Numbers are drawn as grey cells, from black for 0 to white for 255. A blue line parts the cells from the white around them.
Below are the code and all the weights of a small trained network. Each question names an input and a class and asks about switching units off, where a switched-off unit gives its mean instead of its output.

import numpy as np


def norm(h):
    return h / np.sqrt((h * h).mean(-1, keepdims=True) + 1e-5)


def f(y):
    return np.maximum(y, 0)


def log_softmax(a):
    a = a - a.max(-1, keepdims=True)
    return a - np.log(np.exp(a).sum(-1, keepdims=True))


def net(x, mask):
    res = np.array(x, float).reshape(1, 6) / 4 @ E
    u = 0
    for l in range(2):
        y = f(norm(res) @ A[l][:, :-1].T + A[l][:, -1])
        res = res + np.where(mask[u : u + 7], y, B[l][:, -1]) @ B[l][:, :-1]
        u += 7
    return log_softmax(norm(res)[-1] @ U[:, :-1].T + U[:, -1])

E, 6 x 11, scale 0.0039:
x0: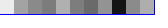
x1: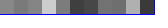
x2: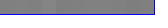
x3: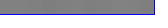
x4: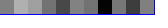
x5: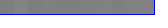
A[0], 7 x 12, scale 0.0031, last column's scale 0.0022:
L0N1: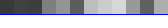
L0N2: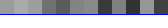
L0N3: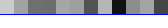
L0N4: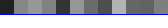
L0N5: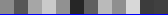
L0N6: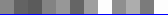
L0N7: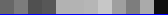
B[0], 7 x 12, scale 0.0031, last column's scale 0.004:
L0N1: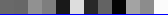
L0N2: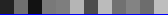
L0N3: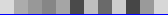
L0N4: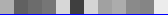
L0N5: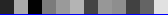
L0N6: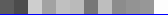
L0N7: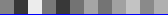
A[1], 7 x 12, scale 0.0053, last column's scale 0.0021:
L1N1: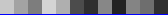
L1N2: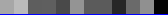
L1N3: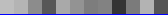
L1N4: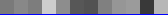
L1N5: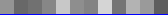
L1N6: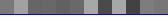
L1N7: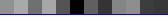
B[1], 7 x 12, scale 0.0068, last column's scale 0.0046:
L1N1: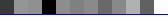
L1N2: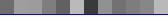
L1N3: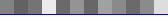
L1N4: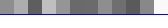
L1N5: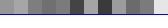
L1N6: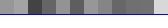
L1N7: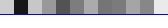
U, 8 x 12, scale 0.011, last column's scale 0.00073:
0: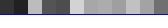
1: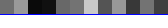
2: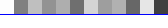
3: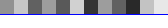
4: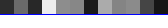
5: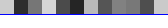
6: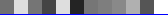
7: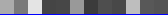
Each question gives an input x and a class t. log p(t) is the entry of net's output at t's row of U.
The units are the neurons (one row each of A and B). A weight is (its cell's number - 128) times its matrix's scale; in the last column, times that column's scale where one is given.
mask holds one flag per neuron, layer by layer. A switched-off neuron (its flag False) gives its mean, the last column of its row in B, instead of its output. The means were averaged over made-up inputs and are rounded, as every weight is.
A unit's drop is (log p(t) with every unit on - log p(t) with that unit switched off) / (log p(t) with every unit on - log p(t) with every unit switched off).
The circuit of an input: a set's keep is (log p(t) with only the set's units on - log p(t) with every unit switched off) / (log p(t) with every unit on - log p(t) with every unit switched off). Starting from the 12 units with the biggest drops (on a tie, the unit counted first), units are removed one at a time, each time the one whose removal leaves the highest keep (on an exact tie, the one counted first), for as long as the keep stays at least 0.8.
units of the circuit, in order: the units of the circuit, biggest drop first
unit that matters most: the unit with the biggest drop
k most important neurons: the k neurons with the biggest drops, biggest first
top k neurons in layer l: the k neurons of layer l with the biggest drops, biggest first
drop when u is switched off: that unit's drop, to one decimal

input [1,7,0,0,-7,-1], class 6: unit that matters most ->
L1N5
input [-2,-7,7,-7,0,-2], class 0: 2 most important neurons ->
(L0N7, L1N5)
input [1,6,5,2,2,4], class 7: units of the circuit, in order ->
(L1N7, L1N1)
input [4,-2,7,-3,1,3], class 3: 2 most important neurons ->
(L0N4, L1N3)
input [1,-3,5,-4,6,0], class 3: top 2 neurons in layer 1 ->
(L1N2, L1N1)
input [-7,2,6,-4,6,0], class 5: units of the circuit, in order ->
(L1N7, L1N1)
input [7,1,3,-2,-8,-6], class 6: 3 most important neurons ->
(L1N1, L1N7, L1N5)
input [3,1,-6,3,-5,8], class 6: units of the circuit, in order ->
(L1N7, L1N5)
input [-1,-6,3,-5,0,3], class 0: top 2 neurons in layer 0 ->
(L0N7, L0N3)
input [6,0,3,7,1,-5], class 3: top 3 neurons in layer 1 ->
(L1N3, L1N7, L1N2)
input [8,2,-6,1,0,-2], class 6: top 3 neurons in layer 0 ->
(L0N1, L0N3, L0N7)
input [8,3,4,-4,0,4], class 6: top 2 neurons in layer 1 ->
(L1N1, L1N7)
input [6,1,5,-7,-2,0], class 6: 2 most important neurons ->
(L1N1, L1N7)
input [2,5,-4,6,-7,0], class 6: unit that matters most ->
L1N5
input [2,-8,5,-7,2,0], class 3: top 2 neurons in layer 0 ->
(L0N4, L0N6)
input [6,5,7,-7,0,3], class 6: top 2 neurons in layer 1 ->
(L1N1, L1N4)
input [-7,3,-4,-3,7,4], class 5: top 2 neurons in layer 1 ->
(L1N7, L1N1)
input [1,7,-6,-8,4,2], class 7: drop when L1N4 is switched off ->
-0.1
